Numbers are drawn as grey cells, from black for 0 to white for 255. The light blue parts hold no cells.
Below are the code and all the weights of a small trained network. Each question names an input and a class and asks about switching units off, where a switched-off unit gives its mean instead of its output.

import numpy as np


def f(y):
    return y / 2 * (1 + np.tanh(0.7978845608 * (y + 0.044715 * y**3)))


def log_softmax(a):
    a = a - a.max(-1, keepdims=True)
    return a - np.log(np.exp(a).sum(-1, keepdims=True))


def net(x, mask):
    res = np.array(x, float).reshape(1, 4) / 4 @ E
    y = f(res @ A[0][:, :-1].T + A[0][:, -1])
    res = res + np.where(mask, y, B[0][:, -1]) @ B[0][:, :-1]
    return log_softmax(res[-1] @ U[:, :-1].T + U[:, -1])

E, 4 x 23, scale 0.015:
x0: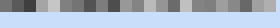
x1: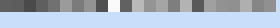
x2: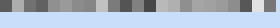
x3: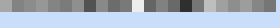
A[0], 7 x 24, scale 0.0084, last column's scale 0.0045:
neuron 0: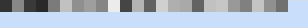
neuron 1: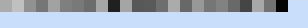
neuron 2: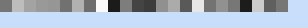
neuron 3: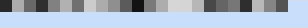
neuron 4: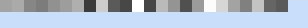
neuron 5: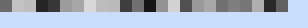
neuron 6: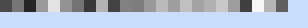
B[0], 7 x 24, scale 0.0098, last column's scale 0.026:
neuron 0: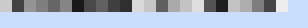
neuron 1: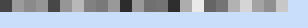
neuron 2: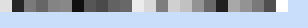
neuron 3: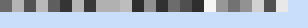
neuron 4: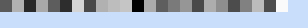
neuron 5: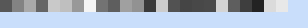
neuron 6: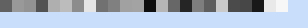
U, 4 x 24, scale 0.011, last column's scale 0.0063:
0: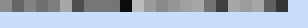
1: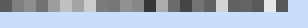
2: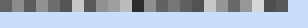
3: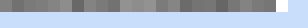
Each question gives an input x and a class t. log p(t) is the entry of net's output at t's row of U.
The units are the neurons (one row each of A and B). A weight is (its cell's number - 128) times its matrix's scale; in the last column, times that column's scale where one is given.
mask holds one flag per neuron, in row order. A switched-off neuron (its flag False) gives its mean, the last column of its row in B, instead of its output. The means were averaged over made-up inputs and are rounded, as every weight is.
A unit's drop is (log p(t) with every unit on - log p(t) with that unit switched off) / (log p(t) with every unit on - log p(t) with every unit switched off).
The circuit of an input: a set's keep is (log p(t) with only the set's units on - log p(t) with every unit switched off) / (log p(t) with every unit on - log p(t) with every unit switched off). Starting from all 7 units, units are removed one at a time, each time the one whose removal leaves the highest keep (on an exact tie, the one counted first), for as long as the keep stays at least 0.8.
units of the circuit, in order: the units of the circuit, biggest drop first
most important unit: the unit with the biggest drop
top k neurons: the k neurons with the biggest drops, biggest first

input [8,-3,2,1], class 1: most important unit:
neuron 6
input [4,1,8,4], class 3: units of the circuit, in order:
neuron 0; neuron 6; neuron 4; neuron 2
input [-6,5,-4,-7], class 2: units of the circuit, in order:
neuron 6; neuron 2
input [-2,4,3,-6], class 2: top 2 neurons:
neuron 3; neuron 2
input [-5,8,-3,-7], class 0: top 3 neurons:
neuron 0; neuron 4; neuron 6
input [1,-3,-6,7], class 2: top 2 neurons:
neuron 6; neuron 5
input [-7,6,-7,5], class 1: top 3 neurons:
neuron 2; neuron 0; neuron 4
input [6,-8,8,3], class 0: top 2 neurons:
neuron 2; neuron 1
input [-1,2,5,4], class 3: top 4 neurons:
neuron 0; neuron 3; neuron 4; neuron 5
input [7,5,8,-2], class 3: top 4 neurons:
neuron 0; neuron 6; neuron 5; neuron 3
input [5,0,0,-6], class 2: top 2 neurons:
neuron 3; neuron 5
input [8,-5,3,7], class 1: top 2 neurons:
neuron 6; neuron 3
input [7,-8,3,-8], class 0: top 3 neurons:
neuron 2; neuron 4; neuron 1
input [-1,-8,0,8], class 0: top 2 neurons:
neuron 2; neuron 3
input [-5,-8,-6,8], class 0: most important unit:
neuron 3
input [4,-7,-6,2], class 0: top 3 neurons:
neuron 4; neuron 6; neuron 3
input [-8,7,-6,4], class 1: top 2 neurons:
neuron 2; neuron 5
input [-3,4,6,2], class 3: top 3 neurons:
neuron 0; neuron 5; neuron 4
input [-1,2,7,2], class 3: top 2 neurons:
neuron 0; neuron 5
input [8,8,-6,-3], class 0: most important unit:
neuron 5
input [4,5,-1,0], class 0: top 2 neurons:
neuron 5; neuron 0
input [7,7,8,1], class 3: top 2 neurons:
neuron 0; neuron 6
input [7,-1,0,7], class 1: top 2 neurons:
neuron 6; neuron 3
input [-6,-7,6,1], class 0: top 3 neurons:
neuron 2; neuron 6; neuron 1
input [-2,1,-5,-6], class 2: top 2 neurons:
neuron 6; neuron 5
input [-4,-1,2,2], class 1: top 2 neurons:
neuron 5; neuron 3
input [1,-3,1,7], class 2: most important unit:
neuron 4
